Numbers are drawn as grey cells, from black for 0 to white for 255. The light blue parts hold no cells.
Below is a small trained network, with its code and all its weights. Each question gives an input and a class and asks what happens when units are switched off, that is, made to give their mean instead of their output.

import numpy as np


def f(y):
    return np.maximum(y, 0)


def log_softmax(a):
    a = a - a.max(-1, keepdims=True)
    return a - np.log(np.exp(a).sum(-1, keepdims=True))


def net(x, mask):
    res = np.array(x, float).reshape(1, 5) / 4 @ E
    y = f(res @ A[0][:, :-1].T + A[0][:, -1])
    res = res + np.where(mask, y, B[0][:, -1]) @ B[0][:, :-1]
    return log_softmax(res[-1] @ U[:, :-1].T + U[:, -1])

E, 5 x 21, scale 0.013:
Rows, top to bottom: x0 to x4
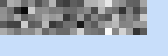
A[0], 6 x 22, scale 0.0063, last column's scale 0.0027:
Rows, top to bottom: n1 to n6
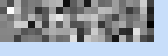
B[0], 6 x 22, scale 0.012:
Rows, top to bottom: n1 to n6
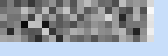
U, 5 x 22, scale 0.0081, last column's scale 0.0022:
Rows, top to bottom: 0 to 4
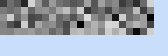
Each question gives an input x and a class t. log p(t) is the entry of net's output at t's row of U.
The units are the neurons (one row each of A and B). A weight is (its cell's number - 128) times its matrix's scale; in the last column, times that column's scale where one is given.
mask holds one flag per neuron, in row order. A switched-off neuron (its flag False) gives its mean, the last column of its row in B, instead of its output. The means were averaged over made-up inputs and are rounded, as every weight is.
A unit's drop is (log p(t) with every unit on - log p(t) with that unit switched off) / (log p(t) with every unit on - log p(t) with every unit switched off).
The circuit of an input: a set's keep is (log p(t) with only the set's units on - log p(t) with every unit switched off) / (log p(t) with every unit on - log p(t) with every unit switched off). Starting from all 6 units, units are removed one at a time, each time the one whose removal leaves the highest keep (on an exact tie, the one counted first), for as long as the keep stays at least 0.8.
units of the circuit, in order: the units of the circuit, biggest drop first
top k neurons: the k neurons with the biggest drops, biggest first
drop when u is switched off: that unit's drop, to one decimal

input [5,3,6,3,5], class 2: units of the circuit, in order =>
(n1)
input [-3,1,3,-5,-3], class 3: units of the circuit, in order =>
(n3; n2)
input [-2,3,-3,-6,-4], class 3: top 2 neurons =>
(n3; n4)
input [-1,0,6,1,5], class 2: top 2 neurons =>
(n1; n5)
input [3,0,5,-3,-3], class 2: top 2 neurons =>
(n1; n4)
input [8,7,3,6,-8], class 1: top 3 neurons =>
(n2; n4; n3)
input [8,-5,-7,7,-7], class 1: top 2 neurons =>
(n2; n3)
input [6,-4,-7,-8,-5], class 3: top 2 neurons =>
(n3; n1)
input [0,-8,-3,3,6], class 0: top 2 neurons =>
(n4; n5)
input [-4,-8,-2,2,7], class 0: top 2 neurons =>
(n4; n5)
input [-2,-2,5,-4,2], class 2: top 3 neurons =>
(n1; n2; n5)
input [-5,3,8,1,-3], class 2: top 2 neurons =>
(n1; n2)
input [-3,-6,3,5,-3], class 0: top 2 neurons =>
(n4; n3)
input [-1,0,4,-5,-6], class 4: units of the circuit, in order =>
(n5)
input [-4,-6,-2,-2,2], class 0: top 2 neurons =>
(n4; n2)
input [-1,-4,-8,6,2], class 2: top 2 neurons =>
(n6; n3)
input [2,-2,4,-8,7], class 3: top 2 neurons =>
(n3; n5)
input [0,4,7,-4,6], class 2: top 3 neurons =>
(n1; n5; n4)
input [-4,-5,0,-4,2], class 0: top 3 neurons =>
(n4; n2; n5)
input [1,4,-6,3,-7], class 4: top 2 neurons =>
(n5; n1)
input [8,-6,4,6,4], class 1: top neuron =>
(n2)
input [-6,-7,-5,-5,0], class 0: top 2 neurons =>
(n4; n2)
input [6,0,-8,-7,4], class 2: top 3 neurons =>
(n6; n5; n4)
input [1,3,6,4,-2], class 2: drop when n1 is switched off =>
0.6
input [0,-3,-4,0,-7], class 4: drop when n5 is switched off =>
0.9
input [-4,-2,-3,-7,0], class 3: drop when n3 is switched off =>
0.7
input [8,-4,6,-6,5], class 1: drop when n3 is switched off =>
0.0
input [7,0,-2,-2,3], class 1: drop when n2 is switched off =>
0.7
